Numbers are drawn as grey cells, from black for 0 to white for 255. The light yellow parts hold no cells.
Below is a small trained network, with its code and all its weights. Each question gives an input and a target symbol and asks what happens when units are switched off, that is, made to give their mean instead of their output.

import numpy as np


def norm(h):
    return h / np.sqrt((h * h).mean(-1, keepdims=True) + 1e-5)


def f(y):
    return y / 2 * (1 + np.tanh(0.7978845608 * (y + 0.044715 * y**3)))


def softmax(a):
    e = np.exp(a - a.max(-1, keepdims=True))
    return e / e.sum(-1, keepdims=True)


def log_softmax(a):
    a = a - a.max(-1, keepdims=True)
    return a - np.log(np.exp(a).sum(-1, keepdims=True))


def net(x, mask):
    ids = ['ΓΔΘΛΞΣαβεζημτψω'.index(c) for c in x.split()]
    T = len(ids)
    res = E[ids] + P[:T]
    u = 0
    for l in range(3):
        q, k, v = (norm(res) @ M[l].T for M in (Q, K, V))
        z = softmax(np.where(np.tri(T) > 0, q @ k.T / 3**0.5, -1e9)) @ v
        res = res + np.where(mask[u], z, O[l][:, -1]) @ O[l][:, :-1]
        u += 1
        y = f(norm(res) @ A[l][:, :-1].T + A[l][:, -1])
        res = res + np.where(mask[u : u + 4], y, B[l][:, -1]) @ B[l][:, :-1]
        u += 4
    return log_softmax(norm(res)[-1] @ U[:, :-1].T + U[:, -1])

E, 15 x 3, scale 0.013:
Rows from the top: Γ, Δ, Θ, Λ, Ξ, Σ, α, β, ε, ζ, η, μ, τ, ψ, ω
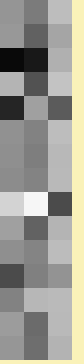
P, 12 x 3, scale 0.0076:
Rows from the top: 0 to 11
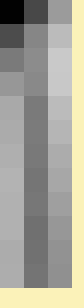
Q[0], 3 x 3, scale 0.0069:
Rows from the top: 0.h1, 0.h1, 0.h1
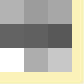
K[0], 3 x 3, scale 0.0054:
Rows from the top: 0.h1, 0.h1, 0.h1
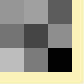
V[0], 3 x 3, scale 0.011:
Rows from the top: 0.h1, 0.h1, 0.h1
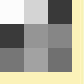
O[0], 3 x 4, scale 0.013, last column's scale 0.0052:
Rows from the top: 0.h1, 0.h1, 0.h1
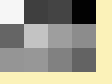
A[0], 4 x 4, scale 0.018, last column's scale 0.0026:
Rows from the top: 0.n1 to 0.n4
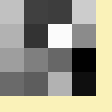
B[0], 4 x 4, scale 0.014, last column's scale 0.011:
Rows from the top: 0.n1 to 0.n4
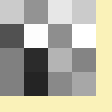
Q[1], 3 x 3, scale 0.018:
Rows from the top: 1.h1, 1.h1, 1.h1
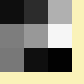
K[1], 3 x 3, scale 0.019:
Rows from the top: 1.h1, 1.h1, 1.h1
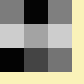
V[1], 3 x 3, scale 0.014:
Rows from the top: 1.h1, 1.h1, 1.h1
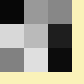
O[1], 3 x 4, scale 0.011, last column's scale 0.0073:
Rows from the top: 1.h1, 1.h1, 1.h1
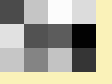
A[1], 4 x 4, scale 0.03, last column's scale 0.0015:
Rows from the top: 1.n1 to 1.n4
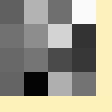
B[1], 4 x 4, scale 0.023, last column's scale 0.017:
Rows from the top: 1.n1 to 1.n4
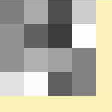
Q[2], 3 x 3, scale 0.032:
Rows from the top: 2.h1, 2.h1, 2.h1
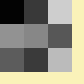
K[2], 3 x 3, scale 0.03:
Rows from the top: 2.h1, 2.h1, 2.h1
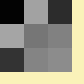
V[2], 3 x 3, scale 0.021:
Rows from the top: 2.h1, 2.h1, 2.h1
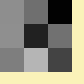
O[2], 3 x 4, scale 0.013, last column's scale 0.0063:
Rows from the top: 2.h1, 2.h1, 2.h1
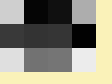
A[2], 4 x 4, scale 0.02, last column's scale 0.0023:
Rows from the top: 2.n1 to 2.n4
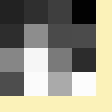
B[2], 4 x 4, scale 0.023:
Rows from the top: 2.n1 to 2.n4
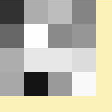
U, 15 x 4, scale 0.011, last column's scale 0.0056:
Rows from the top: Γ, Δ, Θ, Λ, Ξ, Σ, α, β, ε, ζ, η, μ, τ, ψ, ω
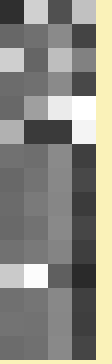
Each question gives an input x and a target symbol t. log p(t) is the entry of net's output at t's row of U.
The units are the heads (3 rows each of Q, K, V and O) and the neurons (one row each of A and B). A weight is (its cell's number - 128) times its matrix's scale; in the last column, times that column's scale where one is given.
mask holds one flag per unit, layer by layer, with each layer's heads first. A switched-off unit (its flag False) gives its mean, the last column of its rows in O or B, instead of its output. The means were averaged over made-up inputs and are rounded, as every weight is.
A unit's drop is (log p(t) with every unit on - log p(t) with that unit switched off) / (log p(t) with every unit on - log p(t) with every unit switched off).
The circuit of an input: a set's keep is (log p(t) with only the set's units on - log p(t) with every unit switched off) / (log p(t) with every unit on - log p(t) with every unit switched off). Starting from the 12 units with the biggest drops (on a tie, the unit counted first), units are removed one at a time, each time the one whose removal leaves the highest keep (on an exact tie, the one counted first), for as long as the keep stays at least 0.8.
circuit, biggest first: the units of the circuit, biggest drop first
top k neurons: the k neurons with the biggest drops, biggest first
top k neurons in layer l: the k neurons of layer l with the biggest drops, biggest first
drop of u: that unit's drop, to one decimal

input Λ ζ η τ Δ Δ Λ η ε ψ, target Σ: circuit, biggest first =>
(0.h1, 2.h1, 2.n3)
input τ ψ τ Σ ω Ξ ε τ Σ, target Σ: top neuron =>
(0.n1)
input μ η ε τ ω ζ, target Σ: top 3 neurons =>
(2.n3, 0.n2, 2.n2)
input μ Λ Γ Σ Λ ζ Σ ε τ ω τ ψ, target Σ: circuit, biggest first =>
(1.h1, 0.h1, 2.n3)
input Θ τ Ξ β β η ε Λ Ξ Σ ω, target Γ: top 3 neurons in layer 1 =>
(1.n1, 1.n2, 1.n4)
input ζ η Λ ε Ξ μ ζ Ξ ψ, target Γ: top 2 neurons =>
(0.n1, 2.n4)
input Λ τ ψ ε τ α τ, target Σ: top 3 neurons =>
(0.n2, 0.n1, 2.n3)
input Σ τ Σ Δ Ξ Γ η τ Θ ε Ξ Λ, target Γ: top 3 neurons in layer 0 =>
(0.n2, 0.n3, 0.n1)
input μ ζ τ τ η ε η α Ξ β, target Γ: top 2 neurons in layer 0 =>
(0.n2, 0.n1)
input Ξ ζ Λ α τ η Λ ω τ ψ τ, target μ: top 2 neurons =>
(1.n2, 2.n4)
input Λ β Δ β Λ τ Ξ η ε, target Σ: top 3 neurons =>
(0.n2, 2.n3, 2.n4)
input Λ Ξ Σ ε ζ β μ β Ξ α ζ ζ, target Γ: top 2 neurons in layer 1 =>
(1.n1, 1.n2)
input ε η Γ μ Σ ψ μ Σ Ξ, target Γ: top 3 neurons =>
(0.n1, 0.n2, 2.n4)
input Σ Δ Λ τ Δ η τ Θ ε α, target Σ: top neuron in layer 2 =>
(2.n3)
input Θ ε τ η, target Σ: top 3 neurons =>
(0.n2, 2.n3, 2.n2)
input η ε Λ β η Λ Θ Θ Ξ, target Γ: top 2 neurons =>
(0.n1, 1.n2)
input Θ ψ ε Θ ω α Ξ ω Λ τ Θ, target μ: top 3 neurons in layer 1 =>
(1.n4, 1.n2, 1.n3)
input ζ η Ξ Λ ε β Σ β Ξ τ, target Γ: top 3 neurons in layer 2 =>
(2.n4, 2.n3, 2.n1)
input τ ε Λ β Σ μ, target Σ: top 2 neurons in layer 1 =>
(1.n4, 1.n3)
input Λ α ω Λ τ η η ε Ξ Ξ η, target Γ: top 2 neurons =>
(0.n2, 0.n1)
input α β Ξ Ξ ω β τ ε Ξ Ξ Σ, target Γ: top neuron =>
(0.n2)
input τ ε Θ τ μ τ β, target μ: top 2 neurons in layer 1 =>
(1.n2, 1.n1)
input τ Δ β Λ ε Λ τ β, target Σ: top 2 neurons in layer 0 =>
(0.n1, 0.n2)
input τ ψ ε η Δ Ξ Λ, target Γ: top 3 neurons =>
(0.n2, 2.n4, 0.n1)
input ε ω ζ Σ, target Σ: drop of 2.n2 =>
0.1
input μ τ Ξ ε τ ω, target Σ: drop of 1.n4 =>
0.0
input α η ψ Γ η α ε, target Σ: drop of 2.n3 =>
0.2
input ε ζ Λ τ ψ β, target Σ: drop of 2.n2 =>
0.1
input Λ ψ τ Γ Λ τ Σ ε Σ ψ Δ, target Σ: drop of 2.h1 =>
0.8
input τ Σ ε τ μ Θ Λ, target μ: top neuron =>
(0.n2)
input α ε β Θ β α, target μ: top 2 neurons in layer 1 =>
(1.n2, 1.n1)
